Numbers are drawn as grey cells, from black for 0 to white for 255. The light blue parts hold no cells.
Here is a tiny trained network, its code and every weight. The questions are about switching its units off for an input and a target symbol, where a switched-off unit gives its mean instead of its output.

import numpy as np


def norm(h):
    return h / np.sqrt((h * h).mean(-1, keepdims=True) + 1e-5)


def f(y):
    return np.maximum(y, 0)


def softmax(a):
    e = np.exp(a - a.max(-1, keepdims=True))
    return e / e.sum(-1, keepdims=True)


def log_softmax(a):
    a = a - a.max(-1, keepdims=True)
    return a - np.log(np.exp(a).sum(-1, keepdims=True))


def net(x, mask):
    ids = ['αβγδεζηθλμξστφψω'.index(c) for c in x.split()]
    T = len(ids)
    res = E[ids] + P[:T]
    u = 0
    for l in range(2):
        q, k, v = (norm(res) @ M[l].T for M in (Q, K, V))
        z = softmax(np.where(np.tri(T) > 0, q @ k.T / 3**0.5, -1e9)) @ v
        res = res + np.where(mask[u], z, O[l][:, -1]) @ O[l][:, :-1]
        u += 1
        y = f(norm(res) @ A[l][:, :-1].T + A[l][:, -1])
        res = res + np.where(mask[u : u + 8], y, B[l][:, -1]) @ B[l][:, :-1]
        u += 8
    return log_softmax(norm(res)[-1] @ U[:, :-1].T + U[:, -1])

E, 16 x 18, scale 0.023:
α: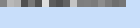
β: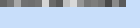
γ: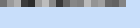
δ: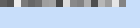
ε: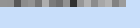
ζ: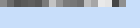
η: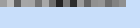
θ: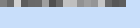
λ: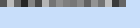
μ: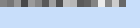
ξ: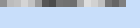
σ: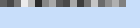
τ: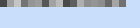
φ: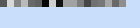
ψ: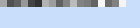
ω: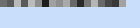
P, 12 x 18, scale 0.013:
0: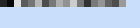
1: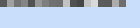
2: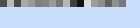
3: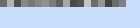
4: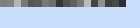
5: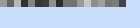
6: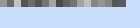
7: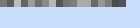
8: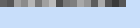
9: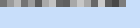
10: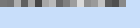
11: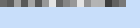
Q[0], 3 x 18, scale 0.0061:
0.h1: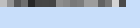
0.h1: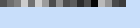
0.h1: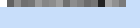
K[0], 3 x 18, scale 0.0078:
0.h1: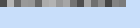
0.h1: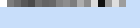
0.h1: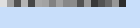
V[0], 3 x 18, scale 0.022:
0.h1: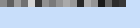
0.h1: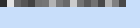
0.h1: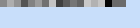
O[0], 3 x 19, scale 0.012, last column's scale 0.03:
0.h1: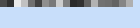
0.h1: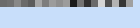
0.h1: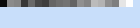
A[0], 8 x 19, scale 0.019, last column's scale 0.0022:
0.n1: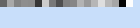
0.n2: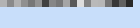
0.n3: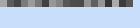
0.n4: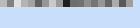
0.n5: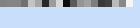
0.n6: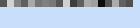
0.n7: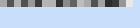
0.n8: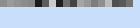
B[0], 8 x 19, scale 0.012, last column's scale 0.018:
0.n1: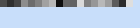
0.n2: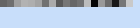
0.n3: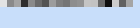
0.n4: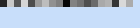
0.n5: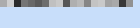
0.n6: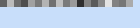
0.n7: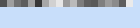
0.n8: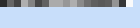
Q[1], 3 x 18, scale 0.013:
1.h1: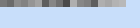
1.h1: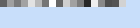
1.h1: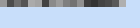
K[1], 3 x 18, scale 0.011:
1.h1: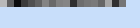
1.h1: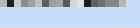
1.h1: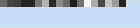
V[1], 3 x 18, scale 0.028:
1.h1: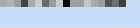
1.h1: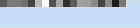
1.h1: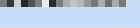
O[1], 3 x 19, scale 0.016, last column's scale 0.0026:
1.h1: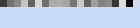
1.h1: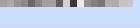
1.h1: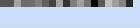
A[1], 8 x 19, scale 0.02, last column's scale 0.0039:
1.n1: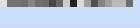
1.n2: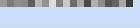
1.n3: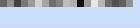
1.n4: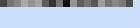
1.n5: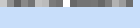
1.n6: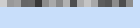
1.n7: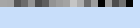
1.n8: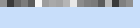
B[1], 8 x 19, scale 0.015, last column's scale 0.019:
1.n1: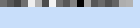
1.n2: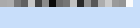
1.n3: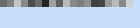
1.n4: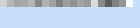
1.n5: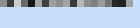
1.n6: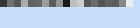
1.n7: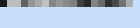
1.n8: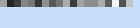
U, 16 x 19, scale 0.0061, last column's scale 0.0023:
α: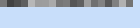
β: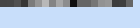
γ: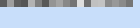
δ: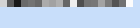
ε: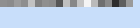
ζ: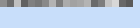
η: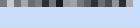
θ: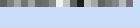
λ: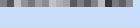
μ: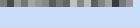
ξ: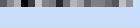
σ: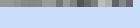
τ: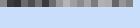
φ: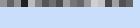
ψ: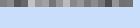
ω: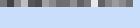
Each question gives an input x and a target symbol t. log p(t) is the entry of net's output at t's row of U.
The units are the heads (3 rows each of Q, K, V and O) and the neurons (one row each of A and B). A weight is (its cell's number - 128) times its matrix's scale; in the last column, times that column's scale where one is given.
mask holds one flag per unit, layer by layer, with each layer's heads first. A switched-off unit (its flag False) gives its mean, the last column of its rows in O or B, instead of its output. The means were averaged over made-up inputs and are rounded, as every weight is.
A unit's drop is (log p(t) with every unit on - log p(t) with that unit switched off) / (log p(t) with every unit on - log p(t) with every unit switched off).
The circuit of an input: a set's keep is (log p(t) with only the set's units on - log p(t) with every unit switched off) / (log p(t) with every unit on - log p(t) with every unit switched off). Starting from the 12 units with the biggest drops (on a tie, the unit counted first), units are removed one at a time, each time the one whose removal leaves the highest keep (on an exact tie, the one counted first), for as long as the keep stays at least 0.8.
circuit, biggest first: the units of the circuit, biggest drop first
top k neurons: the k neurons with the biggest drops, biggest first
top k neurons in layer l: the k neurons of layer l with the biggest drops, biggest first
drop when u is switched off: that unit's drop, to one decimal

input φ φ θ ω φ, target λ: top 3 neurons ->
(0.n3; 1.n2; 1.n4)
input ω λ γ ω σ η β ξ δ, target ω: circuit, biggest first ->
(0.h1; 1.h1; 1.n6)
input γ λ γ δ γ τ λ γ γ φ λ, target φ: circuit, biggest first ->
(1.h1)
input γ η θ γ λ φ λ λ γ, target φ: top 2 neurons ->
(0.n4; 1.n6)
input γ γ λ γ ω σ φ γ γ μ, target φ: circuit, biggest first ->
(1.h1; 1.n6)
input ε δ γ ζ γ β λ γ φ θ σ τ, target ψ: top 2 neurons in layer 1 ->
(1.n7; 1.n8)
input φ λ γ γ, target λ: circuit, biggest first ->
(0.h1; 1.h1; 0.n3)
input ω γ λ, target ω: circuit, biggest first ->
(0.h1; 1.h1; 1.n6)
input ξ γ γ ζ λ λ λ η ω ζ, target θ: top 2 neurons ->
(0.n1; 1.n6)
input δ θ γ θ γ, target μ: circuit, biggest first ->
(1.h1; 0.h1; 0.n4)
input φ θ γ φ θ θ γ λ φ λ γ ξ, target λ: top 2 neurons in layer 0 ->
(0.n3; 0.n4)
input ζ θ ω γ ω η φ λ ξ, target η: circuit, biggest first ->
(1.h1; 1.n3)
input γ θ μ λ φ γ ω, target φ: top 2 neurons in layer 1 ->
(1.n6; 1.n4)
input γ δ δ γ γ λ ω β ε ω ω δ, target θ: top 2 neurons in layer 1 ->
(1.n6; 1.n8)
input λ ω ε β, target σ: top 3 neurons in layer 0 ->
(0.n4; 0.n3; 0.n8)
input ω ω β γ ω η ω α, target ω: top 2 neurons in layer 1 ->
(1.n6; 1.n2)
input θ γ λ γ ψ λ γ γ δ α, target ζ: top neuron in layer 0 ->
(0.n8)
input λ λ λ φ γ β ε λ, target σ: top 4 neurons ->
(0.n4; 1.n2; 0.n3; 0.n8)
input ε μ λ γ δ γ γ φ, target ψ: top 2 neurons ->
(1.n7; 1.n8)
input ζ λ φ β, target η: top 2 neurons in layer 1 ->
(1.n3; 1.n4)
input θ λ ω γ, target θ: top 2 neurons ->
(0.n1; 1.n6)
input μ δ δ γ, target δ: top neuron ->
(1.n4)
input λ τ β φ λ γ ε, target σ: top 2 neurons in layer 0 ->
(0.n4; 0.n3)
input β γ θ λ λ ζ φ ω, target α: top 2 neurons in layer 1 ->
(1.n1; 1.n6)
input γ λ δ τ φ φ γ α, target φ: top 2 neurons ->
(1.n6; 0.n4)
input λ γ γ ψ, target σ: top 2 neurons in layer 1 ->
(1.n2; 1.n8)
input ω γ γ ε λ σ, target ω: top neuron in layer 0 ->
(0.n7)
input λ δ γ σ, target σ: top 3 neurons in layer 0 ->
(0.n4; 0.n8; 0.n3)
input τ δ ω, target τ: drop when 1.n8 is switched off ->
0.3
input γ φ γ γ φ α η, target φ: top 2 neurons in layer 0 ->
(0.n4; 0.n5)
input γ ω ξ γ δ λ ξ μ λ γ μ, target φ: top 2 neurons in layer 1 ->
(1.n6; 1.n4)
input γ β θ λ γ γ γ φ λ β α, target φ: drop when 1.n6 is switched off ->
0.3
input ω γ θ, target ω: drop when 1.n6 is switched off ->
0.3
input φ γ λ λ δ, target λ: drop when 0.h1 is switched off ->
1.6
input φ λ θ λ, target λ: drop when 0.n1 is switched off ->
-0.1
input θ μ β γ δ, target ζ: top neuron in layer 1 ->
(1.n6)
